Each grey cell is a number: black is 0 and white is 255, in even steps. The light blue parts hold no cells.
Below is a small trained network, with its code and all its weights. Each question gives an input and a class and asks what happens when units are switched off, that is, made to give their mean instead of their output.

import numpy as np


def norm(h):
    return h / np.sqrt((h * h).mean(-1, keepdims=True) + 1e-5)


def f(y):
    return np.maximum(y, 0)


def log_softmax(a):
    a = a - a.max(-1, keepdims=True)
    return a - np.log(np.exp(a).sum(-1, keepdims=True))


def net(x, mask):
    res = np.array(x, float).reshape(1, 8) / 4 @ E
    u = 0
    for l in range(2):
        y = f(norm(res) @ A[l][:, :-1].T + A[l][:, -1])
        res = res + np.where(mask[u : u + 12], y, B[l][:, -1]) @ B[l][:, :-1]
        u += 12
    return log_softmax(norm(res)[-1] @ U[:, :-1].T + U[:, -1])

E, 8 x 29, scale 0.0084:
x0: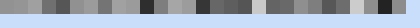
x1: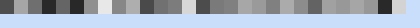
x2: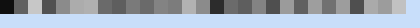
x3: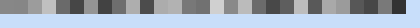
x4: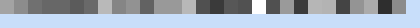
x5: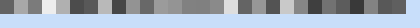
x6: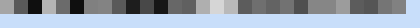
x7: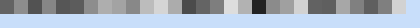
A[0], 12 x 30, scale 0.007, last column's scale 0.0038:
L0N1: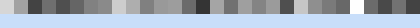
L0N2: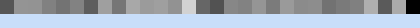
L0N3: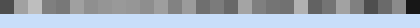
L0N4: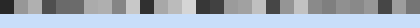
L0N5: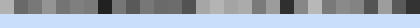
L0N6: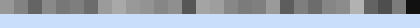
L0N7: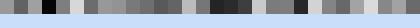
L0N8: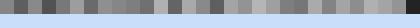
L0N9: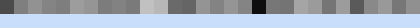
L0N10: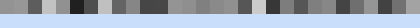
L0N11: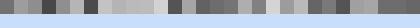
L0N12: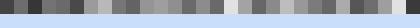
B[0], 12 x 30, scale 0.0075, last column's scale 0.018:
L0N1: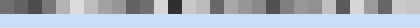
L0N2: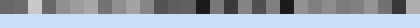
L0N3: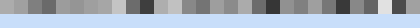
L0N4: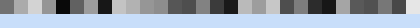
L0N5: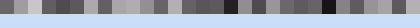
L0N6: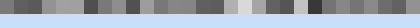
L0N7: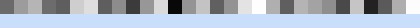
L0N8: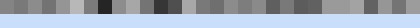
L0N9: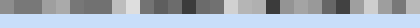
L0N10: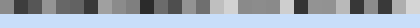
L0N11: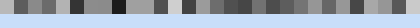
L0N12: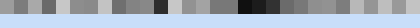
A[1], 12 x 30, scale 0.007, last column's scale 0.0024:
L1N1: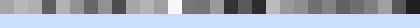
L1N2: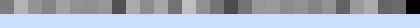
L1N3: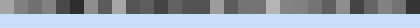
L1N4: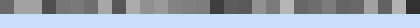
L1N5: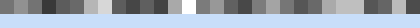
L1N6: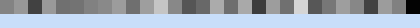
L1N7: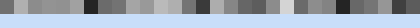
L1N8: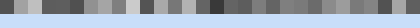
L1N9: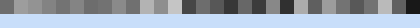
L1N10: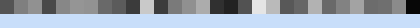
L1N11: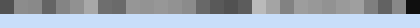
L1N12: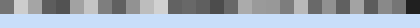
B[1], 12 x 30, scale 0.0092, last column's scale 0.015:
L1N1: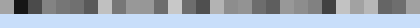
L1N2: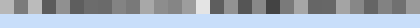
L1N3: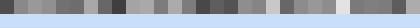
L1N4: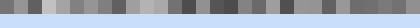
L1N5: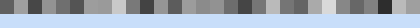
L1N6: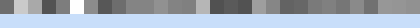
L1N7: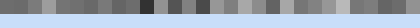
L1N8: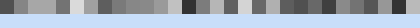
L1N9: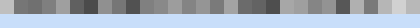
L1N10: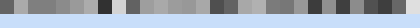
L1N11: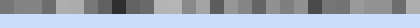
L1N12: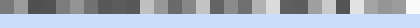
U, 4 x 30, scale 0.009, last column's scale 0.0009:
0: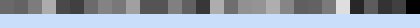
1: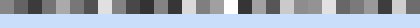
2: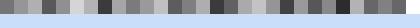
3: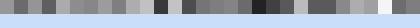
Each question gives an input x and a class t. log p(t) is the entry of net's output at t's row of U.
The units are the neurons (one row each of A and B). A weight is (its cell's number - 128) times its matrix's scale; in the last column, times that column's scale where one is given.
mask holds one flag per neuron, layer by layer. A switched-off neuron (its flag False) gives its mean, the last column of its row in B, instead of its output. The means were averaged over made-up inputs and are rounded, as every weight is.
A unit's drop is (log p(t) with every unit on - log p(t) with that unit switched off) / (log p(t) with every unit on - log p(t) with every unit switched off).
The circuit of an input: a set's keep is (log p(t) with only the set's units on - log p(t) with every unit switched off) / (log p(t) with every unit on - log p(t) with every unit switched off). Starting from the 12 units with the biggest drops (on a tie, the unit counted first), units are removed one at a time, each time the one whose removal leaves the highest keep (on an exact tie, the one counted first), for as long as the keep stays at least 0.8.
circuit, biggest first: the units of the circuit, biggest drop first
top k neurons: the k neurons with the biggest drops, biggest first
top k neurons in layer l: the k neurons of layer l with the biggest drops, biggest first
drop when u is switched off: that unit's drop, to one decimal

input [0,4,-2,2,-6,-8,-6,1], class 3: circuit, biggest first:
(L0N7 L0N11)
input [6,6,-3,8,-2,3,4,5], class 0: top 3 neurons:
(L0N7 L0N10 L0N4)
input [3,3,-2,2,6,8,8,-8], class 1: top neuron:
(L0N10)
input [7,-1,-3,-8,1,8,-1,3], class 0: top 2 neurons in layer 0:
(L0N10 L0N7)
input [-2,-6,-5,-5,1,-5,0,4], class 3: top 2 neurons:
(L0N7 L0N4)
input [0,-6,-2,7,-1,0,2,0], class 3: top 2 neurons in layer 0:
(L0N7 L0N10)
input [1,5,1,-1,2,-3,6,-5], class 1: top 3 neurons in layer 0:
(L0N10 L0N4 L0N5)
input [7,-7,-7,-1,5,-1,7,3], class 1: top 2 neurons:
(L0N1 L0N4)
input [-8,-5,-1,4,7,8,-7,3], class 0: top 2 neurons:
(L0N7 L1N7)
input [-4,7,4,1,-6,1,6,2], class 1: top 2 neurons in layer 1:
(L1N5 L1N8)
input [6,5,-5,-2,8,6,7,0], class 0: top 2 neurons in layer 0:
(L0N4 L0N7)
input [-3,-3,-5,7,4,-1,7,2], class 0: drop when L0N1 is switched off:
0.0
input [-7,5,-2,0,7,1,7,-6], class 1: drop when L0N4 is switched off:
0.2
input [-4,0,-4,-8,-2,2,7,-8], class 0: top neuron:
(L0N1)
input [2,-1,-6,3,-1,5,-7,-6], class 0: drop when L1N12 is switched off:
0.1
